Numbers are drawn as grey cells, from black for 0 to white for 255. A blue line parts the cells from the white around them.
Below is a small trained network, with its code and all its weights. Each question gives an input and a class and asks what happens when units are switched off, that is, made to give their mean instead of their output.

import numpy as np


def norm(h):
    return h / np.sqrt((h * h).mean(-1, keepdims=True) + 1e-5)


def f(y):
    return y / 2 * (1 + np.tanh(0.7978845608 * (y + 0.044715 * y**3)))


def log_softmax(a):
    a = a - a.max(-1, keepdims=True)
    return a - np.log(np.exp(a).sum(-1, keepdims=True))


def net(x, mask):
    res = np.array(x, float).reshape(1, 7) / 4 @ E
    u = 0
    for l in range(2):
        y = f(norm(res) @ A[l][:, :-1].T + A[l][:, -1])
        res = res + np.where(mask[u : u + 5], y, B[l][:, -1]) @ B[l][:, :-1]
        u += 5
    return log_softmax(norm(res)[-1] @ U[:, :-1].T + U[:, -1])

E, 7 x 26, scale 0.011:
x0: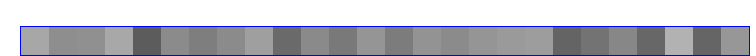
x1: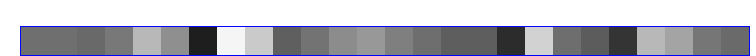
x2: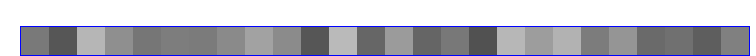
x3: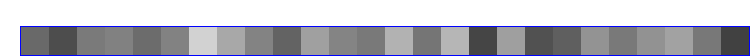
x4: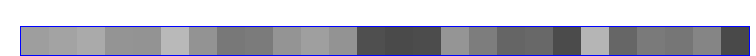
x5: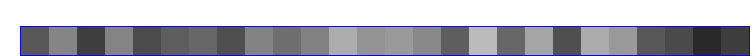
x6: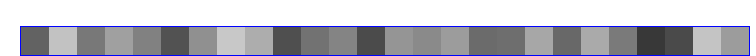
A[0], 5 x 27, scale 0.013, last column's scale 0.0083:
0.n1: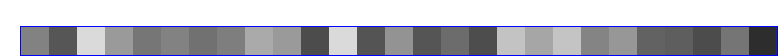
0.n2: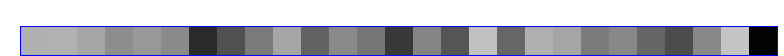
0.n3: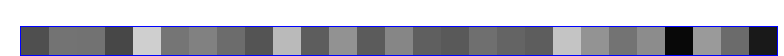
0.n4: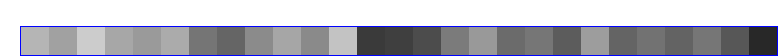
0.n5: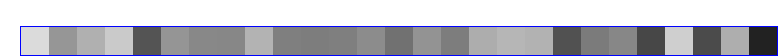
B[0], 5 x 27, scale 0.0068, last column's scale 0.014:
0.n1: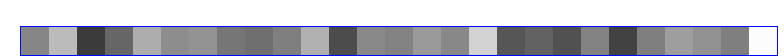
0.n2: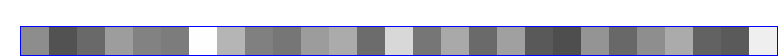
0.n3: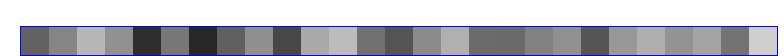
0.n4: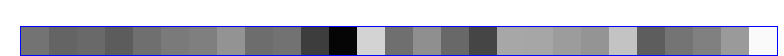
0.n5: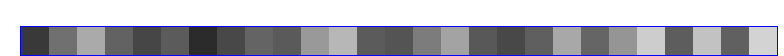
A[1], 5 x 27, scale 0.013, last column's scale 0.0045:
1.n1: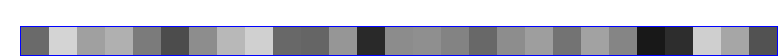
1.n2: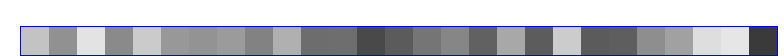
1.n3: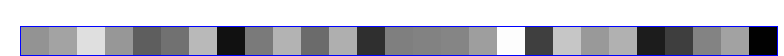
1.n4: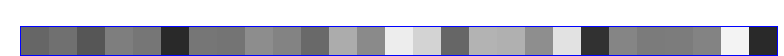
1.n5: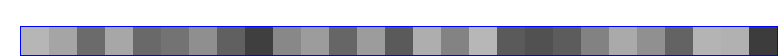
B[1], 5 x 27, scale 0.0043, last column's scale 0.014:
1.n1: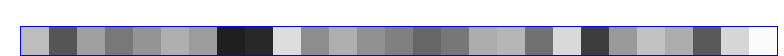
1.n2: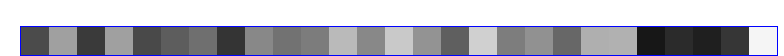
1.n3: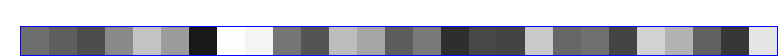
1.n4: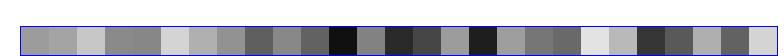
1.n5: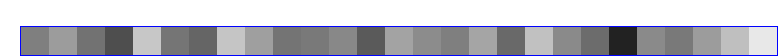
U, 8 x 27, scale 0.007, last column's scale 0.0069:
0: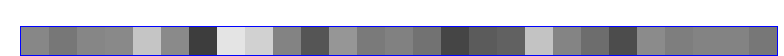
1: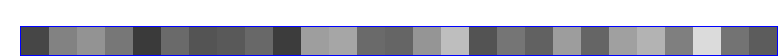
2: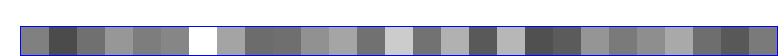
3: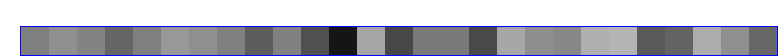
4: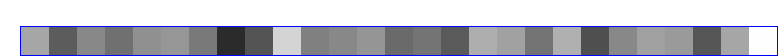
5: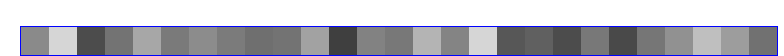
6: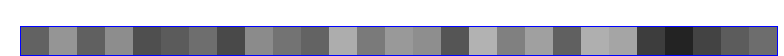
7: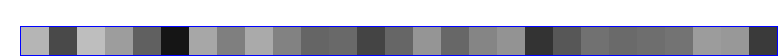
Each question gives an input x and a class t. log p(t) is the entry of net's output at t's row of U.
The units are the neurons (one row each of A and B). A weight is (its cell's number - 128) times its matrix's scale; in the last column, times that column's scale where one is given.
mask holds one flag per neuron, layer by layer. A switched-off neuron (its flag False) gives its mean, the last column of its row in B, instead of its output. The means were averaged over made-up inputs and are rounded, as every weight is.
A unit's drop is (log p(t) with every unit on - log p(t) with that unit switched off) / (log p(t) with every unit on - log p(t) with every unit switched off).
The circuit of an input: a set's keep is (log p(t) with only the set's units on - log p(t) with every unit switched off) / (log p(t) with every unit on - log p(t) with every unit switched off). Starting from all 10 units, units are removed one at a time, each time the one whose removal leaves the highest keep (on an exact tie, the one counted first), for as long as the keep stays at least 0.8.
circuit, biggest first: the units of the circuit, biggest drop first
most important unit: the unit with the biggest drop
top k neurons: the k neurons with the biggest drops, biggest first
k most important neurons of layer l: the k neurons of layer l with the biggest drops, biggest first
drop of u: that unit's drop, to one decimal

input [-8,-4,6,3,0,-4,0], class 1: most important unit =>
0.n3
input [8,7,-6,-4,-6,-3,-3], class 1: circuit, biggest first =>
(0.n5 1.n3)
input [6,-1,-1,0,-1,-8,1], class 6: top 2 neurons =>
(1.n2 0.n3)
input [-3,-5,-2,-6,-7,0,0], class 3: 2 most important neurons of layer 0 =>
(0.n1 0.n5)
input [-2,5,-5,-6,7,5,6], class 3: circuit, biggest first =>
(0.n4 1.n3)
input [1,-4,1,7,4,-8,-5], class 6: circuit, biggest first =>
(1.n2 0.n2 1.n1)
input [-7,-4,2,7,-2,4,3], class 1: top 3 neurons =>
(0.n3 0.n2 1.n2)
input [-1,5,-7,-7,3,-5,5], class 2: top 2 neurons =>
(0.n2 0.n1)
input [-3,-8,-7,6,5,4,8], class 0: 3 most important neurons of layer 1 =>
(1.n3 1.n5 1.n2)
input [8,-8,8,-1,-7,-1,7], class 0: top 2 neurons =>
(1.n3 1.n5)
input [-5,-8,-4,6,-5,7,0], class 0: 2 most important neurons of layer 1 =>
(1.n3 1.n2)
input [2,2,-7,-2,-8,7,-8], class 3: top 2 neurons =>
(1.n4 0.n1)
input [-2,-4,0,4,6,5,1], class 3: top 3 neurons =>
(0.n4 1.n2 0.n2)
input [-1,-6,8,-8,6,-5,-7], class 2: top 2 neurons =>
(0.n2 1.n1)
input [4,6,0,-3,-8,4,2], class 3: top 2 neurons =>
(1.n4 1.n3)
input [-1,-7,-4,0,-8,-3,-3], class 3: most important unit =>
1.n4
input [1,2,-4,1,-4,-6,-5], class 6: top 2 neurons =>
(1.n2 0.n1)
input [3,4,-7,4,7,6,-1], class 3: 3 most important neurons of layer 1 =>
(1.n2 1.n3 1.n5)
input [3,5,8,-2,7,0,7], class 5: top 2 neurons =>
(0.n1 1.n4)
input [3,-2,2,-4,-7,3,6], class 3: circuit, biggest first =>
(1.n4)
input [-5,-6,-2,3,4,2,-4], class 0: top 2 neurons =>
(1.n3 0.n5)
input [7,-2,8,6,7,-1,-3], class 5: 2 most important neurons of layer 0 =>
(0.n1 0.n3)
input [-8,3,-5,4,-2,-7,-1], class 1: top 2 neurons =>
(0.n3 0.n1)
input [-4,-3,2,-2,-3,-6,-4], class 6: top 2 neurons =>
(1.n2 0.n5)
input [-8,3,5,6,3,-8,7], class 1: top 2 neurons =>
(0.n3 0.n2)
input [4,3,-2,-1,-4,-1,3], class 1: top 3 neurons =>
(0.n5 0.n4 0.n1)
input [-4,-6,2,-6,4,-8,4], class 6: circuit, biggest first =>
(1.n2)
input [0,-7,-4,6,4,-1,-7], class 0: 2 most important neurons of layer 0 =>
(0.n2 0.n1)
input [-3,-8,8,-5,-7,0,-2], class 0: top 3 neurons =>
(1.n3 0.n4 1.n5)
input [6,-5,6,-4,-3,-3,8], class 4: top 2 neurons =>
(1.n1 0.n3)
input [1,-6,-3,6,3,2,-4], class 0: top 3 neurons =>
(1.n3 0.n2 0.n1)
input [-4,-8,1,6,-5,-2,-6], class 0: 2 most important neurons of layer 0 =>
(0.n2 0.n4)
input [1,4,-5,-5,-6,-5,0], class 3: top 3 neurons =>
(1.n4 0.n1 1.n3)
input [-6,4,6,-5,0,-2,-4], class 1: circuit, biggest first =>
(0.n3)
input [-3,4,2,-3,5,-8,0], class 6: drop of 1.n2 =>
0.9
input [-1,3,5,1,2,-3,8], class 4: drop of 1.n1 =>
0.8
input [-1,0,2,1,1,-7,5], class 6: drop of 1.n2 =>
1.1
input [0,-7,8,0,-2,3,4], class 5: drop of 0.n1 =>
1.2
